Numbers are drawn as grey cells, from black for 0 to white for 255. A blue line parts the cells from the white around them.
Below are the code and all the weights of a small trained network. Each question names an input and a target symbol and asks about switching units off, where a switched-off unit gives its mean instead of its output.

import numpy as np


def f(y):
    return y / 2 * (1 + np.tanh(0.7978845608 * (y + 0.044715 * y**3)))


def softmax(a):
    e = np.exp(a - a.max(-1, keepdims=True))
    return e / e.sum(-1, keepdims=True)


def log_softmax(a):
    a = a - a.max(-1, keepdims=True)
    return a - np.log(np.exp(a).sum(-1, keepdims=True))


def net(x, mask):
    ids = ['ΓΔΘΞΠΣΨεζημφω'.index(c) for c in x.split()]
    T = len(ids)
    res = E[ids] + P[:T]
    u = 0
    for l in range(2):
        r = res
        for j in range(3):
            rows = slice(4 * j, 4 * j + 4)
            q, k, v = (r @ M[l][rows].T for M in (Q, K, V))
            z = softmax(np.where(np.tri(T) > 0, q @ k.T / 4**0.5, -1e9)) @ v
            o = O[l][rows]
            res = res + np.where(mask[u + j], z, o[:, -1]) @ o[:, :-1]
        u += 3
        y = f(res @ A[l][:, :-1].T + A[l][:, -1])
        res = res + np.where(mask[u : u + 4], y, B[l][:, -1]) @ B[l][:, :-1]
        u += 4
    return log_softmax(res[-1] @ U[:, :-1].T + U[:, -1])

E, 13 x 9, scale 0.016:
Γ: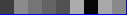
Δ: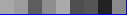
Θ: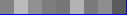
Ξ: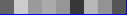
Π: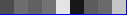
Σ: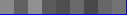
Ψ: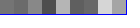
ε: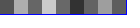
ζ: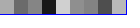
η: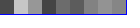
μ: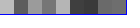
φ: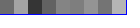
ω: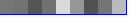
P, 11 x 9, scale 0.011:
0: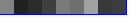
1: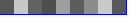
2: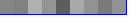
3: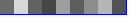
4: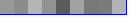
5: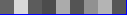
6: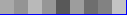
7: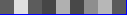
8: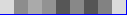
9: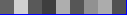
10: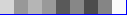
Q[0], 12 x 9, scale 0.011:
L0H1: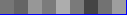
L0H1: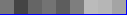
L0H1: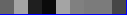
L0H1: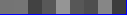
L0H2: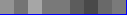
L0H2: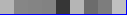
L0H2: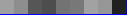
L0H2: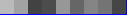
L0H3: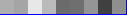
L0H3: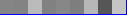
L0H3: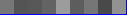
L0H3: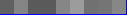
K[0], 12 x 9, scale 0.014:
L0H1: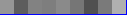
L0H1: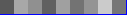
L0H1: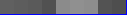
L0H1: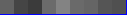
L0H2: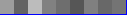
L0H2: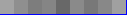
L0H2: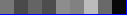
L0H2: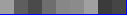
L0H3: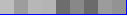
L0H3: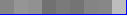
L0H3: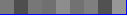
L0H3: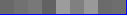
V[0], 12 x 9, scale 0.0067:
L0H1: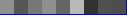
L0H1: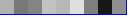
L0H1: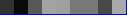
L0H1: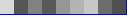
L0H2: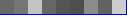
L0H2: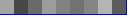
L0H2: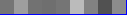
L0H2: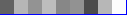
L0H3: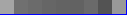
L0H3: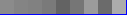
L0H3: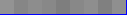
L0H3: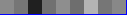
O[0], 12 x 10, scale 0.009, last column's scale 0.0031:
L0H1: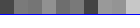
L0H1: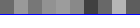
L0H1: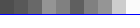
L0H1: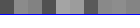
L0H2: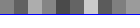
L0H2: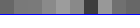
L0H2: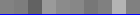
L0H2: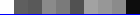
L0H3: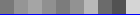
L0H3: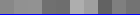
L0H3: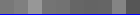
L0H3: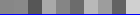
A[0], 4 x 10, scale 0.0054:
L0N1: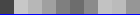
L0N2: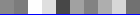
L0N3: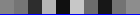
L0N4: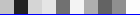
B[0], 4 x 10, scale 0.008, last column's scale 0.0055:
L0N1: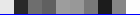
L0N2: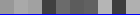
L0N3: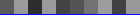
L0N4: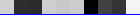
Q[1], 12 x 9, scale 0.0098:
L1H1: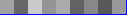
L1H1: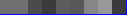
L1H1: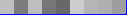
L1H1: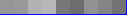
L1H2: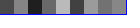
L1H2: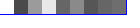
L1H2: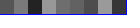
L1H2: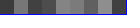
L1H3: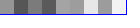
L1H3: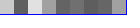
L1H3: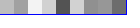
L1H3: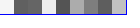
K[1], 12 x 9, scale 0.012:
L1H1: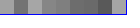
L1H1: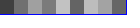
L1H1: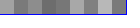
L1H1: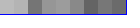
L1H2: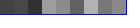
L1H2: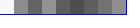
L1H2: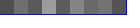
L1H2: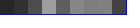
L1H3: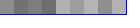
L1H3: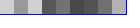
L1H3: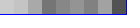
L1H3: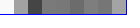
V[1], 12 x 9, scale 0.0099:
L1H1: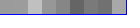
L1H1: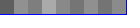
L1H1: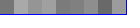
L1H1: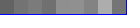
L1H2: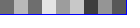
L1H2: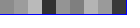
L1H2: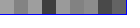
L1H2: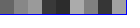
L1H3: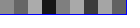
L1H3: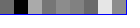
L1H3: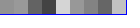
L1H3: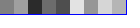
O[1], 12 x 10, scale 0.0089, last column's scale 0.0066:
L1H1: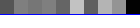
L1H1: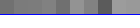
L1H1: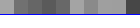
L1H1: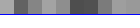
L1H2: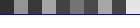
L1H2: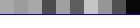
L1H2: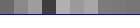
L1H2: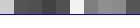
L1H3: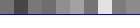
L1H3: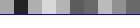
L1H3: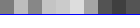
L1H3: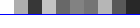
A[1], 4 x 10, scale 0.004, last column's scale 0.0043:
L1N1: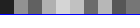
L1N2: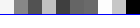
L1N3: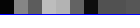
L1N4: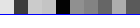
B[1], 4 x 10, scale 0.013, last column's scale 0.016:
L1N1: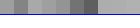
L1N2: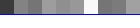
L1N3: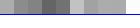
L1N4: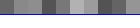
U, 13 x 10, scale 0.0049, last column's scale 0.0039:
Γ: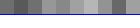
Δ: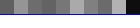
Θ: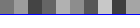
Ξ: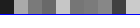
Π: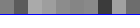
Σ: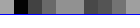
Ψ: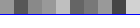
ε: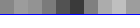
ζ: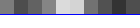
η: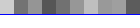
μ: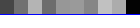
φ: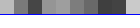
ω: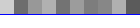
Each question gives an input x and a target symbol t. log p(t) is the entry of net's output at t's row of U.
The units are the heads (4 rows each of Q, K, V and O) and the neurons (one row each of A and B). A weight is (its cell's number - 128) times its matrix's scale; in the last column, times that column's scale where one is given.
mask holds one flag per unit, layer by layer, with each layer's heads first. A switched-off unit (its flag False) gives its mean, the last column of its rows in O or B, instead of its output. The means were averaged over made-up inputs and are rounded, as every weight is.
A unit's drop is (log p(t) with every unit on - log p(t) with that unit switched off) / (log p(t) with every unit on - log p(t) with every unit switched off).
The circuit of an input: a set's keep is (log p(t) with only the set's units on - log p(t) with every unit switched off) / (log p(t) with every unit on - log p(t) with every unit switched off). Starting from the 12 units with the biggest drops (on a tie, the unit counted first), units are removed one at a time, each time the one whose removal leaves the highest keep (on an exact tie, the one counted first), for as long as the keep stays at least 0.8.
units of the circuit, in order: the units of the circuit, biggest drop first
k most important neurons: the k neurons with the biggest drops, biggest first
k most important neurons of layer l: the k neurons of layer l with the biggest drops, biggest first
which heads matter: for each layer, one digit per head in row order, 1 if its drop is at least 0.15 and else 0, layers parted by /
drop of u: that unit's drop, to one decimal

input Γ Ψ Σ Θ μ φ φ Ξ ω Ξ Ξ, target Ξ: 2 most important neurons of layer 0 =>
L0N4, L0N2
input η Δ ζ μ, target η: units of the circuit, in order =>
L1H2, L0N4
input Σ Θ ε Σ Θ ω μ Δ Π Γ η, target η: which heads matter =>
000 / 010
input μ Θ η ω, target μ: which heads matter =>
010 / 001
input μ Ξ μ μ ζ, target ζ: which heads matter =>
000 / 011
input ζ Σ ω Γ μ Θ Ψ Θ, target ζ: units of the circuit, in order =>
L0N1, L1H3, L0H1, L0H2
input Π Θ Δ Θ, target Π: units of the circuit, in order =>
L0H1, L1H2, L1H3
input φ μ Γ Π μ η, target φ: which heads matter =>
000 / 001
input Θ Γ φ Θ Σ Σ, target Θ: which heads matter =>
110 / 011
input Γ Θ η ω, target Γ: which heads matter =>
100 / 011
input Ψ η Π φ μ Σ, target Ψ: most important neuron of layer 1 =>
L1N3
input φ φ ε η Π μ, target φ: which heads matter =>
001 / 001
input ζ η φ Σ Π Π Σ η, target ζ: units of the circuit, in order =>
L0N1, L1H3, L0H1
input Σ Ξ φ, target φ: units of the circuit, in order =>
L1H3, L0H2, L1N3
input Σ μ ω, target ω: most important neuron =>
L1N3
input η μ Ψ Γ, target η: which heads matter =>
100 / 010
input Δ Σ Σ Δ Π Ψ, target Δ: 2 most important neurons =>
L0N1, L1N3
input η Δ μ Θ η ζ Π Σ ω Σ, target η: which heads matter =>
100 / 010
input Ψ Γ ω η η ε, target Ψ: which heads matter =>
100 / 011
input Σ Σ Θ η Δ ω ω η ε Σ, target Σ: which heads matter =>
110 / 011
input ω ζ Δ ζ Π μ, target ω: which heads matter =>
100 / 011
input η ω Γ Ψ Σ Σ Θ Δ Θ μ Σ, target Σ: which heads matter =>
011 / 001
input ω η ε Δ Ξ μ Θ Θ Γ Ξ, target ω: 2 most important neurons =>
L1N3, L1N1
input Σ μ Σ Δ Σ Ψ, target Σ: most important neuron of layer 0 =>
L0N1
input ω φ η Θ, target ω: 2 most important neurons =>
L1N3, L1N1
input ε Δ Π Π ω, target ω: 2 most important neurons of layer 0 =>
L0N4, L0N1
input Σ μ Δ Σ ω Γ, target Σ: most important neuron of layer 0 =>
L0N1
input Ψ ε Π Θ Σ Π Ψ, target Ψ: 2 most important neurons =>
L0N4, L1N3
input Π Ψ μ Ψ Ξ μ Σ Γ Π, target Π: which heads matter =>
010 / 011
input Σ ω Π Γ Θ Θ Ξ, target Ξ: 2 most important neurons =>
L1N3, L0N4
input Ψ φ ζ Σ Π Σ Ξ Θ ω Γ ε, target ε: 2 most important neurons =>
L0N1, L0N2
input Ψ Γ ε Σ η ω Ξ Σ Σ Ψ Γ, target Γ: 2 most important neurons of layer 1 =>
L1N2, L1N4
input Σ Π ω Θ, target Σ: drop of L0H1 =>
0.2
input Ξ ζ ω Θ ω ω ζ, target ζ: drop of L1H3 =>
0.5
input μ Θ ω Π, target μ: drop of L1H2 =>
0.0
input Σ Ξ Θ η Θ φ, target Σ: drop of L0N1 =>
0.2
